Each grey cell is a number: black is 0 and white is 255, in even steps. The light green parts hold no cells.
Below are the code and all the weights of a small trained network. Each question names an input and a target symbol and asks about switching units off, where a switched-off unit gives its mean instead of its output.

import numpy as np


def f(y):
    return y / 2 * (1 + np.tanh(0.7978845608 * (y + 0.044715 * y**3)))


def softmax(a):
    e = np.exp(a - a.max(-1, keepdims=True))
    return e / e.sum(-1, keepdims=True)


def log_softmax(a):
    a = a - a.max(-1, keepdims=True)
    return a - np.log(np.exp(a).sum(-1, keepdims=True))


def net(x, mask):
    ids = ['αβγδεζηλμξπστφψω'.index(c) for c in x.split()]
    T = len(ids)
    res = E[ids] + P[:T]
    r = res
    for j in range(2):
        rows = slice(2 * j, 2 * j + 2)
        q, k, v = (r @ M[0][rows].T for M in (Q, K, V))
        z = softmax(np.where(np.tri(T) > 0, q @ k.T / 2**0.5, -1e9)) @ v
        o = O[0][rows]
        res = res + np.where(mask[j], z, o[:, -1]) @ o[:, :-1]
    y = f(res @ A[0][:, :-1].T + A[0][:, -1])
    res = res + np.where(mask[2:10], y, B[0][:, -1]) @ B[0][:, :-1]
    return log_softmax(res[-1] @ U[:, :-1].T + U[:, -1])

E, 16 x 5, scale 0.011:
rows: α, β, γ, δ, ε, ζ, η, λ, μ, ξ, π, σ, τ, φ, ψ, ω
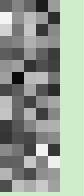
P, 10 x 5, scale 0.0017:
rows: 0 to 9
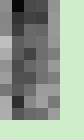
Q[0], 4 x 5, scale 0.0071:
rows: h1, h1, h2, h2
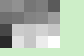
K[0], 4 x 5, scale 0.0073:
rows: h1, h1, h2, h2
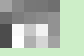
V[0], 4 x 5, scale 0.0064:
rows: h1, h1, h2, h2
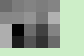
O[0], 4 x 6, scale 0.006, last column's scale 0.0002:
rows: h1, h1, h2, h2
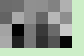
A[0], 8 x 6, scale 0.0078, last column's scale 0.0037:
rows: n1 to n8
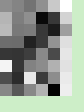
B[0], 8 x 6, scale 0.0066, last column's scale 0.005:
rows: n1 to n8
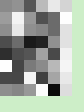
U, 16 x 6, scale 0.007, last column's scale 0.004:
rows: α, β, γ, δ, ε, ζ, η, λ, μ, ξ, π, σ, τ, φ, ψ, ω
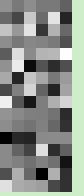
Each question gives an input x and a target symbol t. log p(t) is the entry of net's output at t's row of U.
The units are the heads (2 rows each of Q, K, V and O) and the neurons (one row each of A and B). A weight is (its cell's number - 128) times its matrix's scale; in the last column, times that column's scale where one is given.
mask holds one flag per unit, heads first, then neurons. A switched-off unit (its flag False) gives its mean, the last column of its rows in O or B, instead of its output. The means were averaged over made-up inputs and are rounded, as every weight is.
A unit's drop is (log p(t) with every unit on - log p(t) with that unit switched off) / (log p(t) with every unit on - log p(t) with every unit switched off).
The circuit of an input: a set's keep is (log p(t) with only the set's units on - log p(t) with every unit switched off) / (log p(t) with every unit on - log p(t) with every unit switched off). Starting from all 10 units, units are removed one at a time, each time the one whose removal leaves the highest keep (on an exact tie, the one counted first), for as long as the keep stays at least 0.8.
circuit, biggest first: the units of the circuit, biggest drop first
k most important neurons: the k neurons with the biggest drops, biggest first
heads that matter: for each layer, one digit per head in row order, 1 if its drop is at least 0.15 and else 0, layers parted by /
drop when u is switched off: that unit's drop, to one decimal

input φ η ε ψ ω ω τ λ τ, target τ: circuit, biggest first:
[n8, n7, n2]
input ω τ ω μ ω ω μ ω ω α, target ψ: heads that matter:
00
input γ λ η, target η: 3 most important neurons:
[n6, n7, n8]
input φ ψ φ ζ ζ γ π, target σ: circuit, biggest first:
[n2, n3, n6]
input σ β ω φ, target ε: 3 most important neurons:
[n1, n6, n4]
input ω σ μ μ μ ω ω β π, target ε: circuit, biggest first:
[h2]
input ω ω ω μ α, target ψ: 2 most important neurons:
[n4, n8]
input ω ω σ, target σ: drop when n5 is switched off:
0.2
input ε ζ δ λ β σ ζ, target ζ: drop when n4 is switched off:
0.1
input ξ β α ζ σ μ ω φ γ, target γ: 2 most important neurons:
[n7, n2]
